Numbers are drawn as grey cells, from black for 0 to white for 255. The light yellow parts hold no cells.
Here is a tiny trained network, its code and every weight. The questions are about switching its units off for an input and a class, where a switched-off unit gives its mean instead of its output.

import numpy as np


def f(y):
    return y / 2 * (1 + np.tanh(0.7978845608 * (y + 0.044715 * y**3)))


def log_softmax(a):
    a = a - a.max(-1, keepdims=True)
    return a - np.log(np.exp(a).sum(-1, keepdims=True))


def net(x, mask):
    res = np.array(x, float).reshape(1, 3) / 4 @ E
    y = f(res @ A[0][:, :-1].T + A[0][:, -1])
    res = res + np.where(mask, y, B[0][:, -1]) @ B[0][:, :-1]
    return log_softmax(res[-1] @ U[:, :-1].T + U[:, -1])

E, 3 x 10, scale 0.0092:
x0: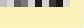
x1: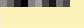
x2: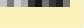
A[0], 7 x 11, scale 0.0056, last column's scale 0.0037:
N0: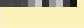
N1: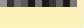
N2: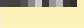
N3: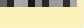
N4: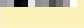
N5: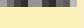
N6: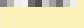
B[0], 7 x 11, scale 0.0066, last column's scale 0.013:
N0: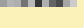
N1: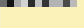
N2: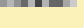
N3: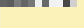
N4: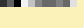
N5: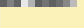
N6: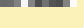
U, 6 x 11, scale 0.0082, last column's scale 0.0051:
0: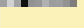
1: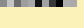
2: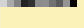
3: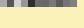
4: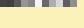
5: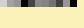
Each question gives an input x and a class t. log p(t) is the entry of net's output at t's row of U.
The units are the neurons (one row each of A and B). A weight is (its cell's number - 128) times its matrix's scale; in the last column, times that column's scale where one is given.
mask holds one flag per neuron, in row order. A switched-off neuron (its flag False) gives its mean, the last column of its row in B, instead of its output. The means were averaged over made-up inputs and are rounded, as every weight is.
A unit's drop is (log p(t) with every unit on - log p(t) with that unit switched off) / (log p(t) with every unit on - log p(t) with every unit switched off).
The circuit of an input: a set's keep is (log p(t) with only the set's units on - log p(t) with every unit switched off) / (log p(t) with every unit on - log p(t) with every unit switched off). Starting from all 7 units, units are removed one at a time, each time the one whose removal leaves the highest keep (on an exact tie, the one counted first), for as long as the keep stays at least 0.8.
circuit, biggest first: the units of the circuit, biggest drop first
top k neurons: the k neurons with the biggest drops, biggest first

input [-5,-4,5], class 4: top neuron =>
N3
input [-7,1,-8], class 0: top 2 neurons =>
N0, N2
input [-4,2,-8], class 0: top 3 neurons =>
N0, N2, N6
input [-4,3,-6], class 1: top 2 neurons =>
N0, N2
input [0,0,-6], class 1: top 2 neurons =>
N3, N1
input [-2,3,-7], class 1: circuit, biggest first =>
N0, N2
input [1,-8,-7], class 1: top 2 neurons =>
N3, N1
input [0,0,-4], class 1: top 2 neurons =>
N3, N1
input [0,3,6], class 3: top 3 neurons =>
N4, N1, N3
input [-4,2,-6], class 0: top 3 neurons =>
N0, N2, N6
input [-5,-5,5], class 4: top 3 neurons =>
N3, N0, N2
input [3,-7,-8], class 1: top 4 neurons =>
N3, N1, N6, N4
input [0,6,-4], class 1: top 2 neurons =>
N3, N0
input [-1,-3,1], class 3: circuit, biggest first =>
N4
